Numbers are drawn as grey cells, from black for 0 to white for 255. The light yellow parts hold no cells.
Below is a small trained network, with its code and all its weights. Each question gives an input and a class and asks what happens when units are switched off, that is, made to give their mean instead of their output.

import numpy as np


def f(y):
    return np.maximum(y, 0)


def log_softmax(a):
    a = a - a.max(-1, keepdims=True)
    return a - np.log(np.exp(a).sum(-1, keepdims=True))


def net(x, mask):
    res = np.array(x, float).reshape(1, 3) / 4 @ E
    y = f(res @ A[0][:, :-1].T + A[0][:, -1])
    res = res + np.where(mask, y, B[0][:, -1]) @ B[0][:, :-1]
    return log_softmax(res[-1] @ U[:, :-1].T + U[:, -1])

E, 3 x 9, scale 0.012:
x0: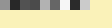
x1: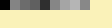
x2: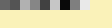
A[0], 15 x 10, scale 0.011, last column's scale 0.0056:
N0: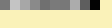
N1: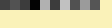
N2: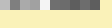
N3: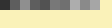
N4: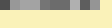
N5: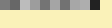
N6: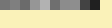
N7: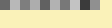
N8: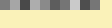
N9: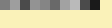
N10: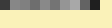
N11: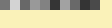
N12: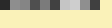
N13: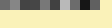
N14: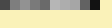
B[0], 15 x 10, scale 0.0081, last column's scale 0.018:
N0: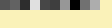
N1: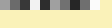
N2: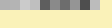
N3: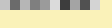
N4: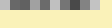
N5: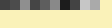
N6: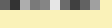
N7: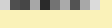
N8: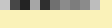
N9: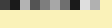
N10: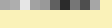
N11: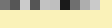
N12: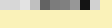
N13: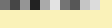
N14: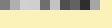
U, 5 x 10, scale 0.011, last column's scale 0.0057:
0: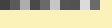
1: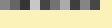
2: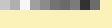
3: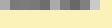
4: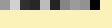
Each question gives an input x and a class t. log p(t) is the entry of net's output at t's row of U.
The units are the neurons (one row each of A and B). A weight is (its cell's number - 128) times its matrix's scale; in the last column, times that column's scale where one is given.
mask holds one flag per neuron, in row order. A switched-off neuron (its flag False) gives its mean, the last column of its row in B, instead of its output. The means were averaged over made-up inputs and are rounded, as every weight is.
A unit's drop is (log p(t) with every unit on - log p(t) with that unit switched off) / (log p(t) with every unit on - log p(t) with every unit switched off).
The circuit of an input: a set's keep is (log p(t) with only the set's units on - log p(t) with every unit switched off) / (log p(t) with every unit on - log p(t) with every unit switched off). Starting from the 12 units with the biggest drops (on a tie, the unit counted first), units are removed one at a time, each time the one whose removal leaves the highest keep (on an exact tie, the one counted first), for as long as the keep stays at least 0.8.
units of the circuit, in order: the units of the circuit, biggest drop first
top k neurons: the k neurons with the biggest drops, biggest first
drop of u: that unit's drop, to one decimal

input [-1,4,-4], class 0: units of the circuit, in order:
(N13)
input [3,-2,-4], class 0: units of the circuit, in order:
(N13 N12)
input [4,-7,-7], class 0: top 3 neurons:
(N13 N12 N11)
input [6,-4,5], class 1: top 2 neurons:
(N13 N11)
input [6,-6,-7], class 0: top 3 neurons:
(N13 N11 N12)
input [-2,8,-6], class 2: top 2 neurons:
(N12 N10)
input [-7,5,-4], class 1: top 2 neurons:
(N7 N0)
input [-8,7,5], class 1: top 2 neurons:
(N7 N0)
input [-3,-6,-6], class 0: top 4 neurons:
(N12 N11 N9 N13)
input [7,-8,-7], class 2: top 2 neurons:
(N2 N7)
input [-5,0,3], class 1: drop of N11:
0.1
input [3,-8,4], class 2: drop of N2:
0.3
